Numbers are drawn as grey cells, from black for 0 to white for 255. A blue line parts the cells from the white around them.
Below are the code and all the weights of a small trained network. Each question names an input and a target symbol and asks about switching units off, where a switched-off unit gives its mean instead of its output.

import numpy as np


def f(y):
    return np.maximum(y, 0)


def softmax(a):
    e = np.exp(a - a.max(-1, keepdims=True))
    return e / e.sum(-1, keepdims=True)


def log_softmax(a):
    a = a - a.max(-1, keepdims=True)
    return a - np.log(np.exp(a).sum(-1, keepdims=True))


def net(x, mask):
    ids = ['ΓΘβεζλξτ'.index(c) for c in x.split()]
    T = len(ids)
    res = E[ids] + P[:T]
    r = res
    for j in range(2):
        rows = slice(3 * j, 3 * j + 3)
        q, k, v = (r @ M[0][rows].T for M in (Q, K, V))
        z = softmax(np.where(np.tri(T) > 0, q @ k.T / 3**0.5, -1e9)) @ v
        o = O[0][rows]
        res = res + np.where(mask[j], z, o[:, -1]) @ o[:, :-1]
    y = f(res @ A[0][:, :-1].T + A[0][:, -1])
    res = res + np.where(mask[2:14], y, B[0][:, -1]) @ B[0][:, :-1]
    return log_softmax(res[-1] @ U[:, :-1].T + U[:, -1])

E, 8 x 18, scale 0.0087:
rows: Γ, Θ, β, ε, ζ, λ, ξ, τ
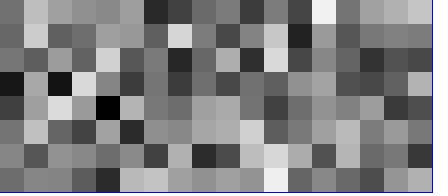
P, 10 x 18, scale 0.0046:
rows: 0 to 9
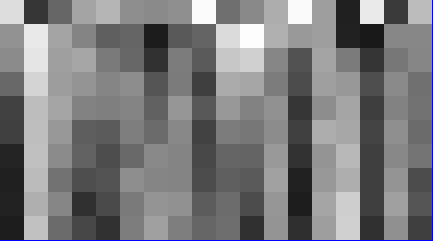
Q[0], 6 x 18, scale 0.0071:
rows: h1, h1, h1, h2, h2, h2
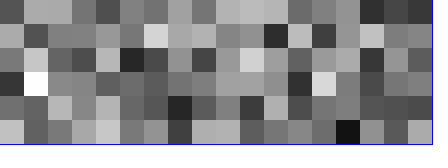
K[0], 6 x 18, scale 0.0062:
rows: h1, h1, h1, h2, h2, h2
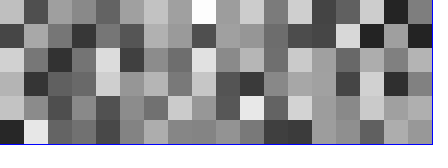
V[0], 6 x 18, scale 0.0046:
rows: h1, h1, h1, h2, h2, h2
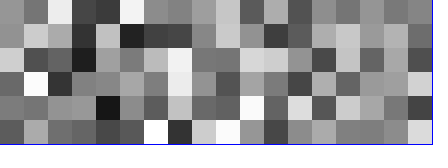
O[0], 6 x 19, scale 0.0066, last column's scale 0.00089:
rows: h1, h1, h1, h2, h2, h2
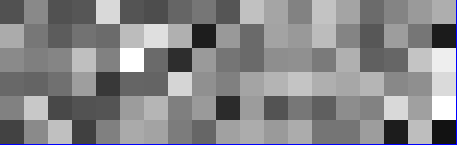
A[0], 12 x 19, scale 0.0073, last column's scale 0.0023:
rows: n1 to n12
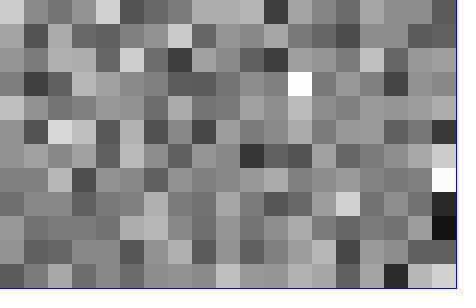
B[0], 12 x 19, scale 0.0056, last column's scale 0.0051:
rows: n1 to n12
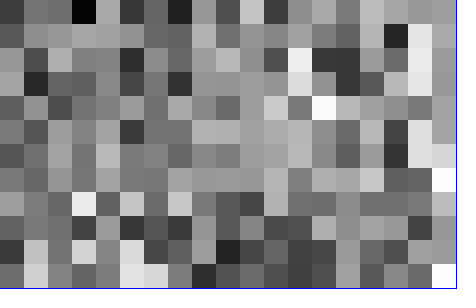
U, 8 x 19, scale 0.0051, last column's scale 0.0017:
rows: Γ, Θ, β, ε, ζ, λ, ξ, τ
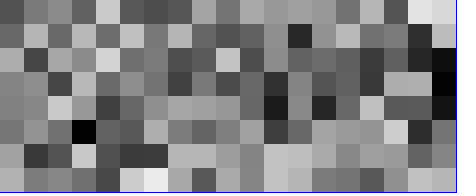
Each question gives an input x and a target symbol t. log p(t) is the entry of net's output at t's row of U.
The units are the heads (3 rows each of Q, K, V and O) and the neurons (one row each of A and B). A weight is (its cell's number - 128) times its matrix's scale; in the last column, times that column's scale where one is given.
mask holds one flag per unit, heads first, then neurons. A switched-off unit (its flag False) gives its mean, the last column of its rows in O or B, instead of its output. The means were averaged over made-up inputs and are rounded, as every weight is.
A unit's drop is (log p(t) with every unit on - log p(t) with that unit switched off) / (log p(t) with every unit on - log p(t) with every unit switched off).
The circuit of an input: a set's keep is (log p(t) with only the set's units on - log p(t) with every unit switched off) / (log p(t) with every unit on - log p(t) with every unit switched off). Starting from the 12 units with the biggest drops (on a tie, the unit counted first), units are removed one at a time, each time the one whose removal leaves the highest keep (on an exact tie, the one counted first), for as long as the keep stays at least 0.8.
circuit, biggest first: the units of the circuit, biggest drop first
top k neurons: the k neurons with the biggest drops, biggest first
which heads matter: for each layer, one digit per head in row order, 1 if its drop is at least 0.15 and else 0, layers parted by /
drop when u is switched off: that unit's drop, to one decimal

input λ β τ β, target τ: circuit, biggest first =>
(h1 h2)
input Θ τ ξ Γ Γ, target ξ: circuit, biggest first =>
(h2)
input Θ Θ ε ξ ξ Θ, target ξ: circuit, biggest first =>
(h2 n12)
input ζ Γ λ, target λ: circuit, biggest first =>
(h1 n1 n7)
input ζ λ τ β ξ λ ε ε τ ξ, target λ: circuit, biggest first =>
(h1 h2)
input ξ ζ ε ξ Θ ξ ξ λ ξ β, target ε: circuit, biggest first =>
(h2 h1)
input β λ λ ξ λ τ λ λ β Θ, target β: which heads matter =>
01
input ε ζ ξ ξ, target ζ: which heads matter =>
10
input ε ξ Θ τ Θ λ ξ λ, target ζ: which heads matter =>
10
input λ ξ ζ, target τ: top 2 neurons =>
(n12 n1)
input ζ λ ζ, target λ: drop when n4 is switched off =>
0.0
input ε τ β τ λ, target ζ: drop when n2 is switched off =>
0.1
